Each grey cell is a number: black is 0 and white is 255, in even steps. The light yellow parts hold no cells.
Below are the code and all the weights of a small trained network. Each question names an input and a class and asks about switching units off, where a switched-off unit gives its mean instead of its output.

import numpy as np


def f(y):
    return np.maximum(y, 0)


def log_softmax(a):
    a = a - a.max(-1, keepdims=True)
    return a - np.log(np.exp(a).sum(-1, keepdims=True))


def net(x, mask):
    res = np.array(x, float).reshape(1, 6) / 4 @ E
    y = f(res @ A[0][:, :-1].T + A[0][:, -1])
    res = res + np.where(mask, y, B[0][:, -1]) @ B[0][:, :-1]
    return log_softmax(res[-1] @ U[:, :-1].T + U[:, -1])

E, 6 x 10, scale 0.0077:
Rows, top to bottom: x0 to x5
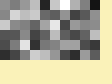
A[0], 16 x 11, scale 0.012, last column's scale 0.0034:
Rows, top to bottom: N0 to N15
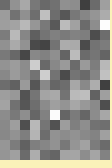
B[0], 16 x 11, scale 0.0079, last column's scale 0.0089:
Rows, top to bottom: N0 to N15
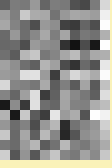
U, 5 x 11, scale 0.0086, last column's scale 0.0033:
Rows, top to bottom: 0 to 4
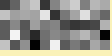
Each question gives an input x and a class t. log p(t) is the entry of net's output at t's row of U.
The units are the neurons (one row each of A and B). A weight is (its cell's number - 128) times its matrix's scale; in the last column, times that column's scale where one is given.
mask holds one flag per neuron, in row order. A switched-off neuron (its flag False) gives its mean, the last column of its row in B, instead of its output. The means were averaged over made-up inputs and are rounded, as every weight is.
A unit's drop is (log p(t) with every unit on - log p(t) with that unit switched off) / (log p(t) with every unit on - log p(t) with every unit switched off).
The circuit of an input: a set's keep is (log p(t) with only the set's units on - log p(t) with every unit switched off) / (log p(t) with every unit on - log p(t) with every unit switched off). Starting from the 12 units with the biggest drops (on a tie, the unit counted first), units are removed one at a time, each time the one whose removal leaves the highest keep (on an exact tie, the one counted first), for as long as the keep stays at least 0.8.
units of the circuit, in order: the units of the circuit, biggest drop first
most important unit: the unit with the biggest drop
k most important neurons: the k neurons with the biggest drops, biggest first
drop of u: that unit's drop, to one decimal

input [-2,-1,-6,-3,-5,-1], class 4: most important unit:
N7
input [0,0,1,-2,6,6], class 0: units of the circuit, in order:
[N2 N6]
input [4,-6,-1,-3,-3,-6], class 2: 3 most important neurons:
[N4 N7 N11]
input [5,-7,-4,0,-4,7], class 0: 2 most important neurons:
[N4 N2]
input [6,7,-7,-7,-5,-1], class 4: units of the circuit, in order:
[N15 N12]
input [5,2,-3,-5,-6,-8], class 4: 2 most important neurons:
[N15 N12]
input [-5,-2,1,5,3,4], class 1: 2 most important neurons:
[N7 N8]
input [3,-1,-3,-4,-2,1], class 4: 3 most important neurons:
[N7 N4 N12]
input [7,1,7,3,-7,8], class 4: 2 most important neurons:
[N11 N6]
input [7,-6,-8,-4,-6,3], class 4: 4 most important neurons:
[N12 N7 N15 N4]
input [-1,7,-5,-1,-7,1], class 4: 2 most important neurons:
[N12 N15]
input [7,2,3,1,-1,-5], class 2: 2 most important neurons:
[N4 N10]
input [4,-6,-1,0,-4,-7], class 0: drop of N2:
-0.1
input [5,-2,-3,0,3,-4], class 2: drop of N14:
0.0
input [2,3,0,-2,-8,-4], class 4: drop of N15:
0.1
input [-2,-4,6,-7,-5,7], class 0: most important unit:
N9
